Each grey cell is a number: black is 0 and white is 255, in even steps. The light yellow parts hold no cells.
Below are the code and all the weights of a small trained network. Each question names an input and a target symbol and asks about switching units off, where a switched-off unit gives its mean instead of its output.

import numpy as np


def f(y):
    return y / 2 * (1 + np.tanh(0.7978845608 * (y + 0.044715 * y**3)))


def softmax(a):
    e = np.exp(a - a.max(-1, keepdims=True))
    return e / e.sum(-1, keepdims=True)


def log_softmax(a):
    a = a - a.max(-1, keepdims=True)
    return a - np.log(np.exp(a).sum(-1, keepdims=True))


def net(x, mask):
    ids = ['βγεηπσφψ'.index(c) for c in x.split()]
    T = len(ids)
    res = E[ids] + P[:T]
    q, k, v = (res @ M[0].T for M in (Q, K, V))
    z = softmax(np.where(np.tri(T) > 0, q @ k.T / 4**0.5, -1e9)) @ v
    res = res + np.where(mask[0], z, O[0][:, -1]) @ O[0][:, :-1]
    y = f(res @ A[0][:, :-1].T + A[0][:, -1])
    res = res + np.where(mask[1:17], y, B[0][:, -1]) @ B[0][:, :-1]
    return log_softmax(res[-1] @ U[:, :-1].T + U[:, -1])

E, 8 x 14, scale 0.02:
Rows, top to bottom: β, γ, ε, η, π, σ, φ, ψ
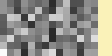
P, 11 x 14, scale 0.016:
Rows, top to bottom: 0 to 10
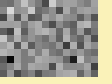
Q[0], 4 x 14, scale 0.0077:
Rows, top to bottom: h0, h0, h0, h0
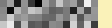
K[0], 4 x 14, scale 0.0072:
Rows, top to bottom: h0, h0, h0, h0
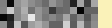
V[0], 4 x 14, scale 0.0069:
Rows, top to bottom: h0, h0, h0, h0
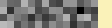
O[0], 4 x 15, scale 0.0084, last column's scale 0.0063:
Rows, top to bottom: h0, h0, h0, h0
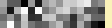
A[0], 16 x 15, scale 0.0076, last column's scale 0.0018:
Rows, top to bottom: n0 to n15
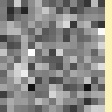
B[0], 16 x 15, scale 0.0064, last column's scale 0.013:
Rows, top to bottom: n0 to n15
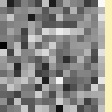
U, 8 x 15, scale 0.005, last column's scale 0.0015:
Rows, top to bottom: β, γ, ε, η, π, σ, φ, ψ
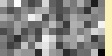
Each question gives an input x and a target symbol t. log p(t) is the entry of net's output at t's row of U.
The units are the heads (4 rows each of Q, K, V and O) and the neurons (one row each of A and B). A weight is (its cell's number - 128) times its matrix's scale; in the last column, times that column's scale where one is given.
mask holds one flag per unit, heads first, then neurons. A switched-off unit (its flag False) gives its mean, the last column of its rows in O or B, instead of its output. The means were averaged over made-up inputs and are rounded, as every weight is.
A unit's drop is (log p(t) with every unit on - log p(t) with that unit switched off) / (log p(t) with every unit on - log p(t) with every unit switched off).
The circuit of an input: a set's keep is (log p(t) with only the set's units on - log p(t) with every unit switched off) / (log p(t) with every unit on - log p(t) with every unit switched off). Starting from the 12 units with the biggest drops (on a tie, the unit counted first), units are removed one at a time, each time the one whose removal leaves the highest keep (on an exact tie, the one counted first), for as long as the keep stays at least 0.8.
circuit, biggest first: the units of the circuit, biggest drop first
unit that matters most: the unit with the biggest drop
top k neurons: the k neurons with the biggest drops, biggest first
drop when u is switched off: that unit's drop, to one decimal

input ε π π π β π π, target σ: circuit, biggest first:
h0, n10
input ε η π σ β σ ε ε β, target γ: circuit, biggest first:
h0, n0
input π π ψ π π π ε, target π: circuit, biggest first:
h0, n11
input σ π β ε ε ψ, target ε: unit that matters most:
n1
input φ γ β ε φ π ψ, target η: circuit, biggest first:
h0, n9, n12, n6
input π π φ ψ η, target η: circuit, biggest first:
h0, n9, n12, n0
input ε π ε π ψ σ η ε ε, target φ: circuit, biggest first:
n15, h0, n13
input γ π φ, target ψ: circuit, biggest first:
h0, n12
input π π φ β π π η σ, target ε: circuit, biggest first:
n0, n9
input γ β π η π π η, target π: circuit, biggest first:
h0, n7
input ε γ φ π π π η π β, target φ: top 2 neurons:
n15, n2
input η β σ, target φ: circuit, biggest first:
n15, h0
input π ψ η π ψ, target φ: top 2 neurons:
n15, n1
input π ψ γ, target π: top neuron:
n11
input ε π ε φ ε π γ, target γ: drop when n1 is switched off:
0.0
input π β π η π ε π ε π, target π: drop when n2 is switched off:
0.1
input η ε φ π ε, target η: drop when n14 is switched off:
0.4
